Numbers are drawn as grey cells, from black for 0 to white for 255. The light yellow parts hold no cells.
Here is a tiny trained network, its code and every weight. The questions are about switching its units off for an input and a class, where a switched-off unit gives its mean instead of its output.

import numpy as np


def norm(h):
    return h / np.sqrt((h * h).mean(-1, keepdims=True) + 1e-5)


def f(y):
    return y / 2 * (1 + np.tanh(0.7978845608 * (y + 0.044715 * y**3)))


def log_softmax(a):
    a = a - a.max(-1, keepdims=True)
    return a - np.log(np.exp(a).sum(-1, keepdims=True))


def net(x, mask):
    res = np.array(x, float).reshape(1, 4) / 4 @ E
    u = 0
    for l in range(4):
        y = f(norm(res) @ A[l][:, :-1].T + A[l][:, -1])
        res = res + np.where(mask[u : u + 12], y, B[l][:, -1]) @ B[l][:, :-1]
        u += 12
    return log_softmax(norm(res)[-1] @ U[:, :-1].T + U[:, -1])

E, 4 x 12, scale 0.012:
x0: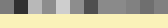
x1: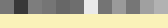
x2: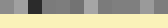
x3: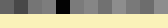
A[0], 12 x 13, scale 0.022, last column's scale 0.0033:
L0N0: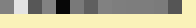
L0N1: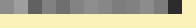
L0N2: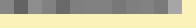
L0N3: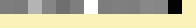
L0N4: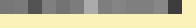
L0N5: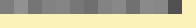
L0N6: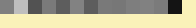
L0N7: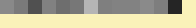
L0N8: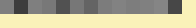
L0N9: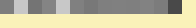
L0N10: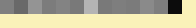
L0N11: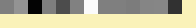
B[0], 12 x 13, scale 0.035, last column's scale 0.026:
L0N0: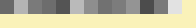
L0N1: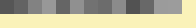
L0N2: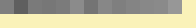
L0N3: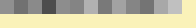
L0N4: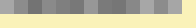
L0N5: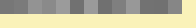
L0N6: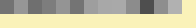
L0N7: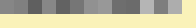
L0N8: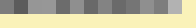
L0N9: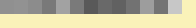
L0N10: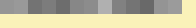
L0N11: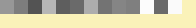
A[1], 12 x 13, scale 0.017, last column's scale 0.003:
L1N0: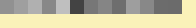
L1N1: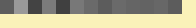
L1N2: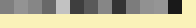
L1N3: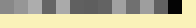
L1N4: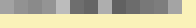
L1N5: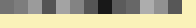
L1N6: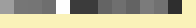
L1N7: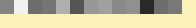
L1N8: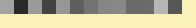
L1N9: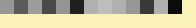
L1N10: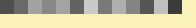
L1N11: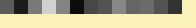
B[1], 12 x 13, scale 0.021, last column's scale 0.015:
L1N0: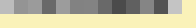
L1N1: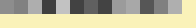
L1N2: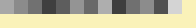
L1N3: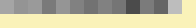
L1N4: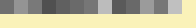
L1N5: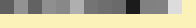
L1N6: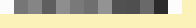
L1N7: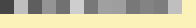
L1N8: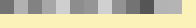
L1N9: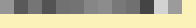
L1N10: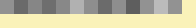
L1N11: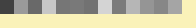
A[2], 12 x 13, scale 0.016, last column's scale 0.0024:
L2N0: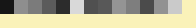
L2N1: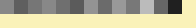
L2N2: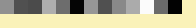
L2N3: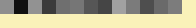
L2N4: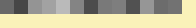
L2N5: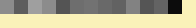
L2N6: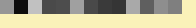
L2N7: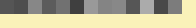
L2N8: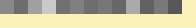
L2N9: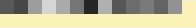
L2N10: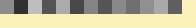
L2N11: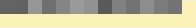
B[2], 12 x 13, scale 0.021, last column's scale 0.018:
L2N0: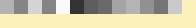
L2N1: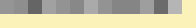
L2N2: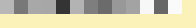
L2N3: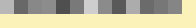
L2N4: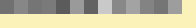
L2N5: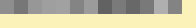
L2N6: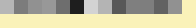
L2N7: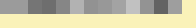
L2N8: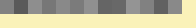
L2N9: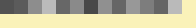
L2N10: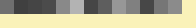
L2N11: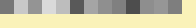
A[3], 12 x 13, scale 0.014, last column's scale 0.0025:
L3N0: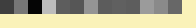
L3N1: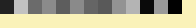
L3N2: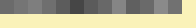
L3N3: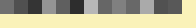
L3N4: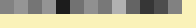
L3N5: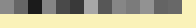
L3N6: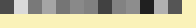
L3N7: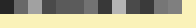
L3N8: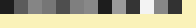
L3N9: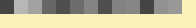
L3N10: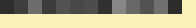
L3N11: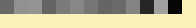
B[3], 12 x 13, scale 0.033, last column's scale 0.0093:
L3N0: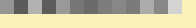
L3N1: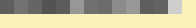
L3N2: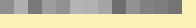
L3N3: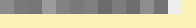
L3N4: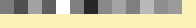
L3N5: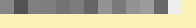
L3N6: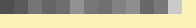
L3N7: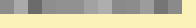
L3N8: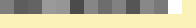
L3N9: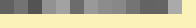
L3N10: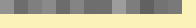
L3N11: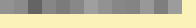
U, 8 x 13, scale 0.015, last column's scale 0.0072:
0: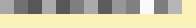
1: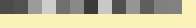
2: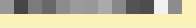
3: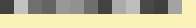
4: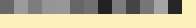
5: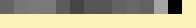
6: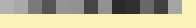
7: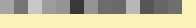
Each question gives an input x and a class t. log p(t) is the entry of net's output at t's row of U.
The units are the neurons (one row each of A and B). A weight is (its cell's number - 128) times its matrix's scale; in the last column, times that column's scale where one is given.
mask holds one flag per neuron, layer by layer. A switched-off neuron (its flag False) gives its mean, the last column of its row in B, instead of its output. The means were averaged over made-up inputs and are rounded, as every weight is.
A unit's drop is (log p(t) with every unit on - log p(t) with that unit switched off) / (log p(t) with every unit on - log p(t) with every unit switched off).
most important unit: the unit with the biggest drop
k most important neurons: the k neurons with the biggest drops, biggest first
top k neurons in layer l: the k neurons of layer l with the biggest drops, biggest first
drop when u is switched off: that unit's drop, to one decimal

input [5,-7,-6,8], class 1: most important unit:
L0N0
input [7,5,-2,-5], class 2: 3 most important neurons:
[L0N11; L0N9; L0N0]
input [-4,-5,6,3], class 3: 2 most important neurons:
[L0N0; L0N6]
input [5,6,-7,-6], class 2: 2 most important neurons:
[L0N11; L0N9]
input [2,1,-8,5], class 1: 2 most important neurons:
[L0N0; L0N11]
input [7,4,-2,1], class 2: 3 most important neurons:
[L0N11; L0N0; L0N9]
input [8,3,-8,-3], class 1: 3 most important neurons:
[L0N3; L0N0; L0N11]
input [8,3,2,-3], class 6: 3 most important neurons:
[L0N11; L0N0; L0N3]
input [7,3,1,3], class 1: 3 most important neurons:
[L0N8; L0N11; L0N0]
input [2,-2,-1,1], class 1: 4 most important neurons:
[L0N0; L0N11; L0N3; L0N9]
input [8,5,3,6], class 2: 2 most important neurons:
[L0N11; L0N3]
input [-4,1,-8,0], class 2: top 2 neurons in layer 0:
[L0N11; L0N3]
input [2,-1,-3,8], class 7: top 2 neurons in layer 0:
[L0N11; L0N9]
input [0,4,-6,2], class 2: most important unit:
L0N11
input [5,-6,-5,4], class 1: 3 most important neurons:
[L0N0; L0N11; L0N9]
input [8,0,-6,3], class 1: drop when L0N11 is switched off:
0.5
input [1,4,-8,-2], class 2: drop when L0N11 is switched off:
0.9
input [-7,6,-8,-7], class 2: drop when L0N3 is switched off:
1.1
